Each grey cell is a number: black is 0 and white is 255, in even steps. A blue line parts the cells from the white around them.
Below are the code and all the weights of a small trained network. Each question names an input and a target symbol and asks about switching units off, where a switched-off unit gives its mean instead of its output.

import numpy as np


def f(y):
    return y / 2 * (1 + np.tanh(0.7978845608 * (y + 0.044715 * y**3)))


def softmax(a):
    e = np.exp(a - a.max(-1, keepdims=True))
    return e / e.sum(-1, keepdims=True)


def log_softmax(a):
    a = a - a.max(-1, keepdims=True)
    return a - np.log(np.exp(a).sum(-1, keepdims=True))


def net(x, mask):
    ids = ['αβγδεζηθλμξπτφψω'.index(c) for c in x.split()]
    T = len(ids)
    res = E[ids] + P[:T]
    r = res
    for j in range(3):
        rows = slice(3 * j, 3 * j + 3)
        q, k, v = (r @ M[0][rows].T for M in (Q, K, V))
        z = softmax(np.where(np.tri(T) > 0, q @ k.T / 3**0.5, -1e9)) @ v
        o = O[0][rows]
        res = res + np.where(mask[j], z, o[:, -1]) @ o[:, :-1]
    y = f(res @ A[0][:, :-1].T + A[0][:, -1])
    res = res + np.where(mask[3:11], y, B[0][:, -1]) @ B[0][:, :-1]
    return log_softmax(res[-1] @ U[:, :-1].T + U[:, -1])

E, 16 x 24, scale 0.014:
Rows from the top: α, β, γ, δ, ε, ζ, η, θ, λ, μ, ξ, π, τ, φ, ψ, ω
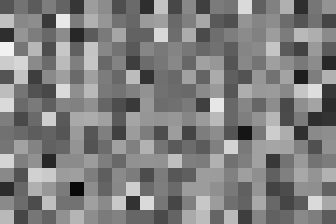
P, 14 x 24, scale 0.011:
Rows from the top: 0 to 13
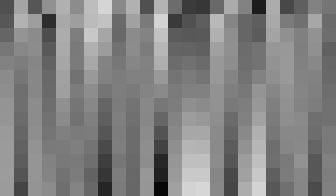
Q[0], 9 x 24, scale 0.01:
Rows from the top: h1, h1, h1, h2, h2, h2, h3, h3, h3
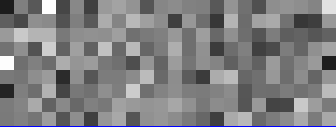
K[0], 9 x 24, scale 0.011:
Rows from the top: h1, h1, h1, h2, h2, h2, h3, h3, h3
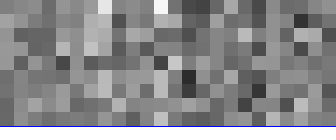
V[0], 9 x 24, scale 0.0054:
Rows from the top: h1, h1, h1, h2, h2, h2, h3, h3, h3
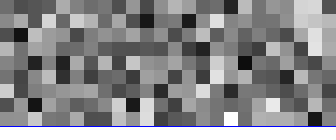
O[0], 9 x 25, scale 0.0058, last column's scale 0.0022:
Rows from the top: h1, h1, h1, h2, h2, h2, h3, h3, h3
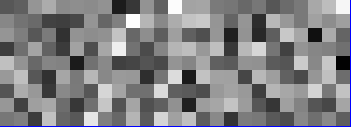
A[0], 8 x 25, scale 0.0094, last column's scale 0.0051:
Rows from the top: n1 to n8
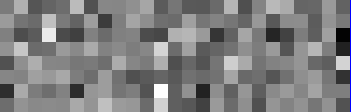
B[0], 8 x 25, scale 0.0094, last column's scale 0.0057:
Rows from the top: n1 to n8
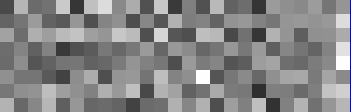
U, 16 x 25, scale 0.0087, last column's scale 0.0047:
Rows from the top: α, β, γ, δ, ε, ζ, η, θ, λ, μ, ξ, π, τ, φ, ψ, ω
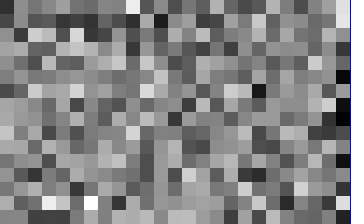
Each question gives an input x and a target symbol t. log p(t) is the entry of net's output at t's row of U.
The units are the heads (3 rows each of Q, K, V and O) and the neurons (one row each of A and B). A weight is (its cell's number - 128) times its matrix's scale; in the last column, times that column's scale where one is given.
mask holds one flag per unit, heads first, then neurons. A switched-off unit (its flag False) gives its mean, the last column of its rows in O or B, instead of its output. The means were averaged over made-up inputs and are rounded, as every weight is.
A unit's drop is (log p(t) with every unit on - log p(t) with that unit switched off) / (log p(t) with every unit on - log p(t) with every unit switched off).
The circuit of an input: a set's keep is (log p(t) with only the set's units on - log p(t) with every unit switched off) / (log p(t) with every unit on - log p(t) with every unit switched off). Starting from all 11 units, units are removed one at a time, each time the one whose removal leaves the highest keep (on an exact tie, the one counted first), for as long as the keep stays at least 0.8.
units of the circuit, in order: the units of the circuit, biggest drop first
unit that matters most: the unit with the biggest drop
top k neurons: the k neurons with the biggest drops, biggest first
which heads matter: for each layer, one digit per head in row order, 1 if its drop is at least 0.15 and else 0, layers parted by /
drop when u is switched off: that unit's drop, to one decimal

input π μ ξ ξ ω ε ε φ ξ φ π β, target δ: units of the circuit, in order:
h1
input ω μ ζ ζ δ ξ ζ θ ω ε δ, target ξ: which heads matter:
001
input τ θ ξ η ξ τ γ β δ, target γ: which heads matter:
111
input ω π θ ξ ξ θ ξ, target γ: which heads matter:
011
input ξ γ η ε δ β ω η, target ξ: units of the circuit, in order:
n7, h3, n8
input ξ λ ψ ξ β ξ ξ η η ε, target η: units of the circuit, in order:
h2, h3
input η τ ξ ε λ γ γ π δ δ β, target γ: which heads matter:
111
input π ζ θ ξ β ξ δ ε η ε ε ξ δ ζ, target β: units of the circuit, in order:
h3, n3
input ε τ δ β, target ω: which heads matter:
101
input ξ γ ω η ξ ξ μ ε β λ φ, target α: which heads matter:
001
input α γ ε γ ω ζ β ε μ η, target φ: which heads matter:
011
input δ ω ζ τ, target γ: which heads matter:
000
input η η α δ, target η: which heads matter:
110
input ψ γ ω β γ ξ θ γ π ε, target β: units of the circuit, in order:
n4, h3
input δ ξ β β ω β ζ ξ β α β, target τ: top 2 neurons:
n6, n5
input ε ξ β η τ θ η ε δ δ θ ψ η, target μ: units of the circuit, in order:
h3
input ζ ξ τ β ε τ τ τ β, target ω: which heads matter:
100
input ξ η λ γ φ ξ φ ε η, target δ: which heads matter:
100
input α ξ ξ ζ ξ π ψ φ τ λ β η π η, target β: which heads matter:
001
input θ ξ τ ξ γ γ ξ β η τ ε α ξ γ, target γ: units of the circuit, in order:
h3, n3, n2
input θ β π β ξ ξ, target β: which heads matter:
011
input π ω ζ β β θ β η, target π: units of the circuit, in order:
h2
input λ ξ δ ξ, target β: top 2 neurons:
n2, n7
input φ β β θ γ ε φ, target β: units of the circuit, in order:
h3, n7
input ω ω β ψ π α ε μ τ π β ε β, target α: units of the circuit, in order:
h3, n7, h2, n5
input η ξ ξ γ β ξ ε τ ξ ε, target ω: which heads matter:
101
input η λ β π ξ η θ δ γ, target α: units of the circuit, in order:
n7
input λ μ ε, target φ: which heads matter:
010
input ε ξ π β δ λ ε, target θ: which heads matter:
011
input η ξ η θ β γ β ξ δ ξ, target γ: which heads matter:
011
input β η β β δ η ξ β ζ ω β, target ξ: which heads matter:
001
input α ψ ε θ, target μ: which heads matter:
101
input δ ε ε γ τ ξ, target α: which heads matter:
000
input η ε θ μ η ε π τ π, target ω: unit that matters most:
h1
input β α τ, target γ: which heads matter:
000
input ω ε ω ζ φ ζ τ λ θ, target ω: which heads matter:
101
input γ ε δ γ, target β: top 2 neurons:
n3, n7
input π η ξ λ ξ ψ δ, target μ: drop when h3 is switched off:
0.3
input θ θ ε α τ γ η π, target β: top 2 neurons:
n4, n3
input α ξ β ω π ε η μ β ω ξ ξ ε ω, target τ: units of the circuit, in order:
h3
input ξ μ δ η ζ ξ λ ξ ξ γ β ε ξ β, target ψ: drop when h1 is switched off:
0.2
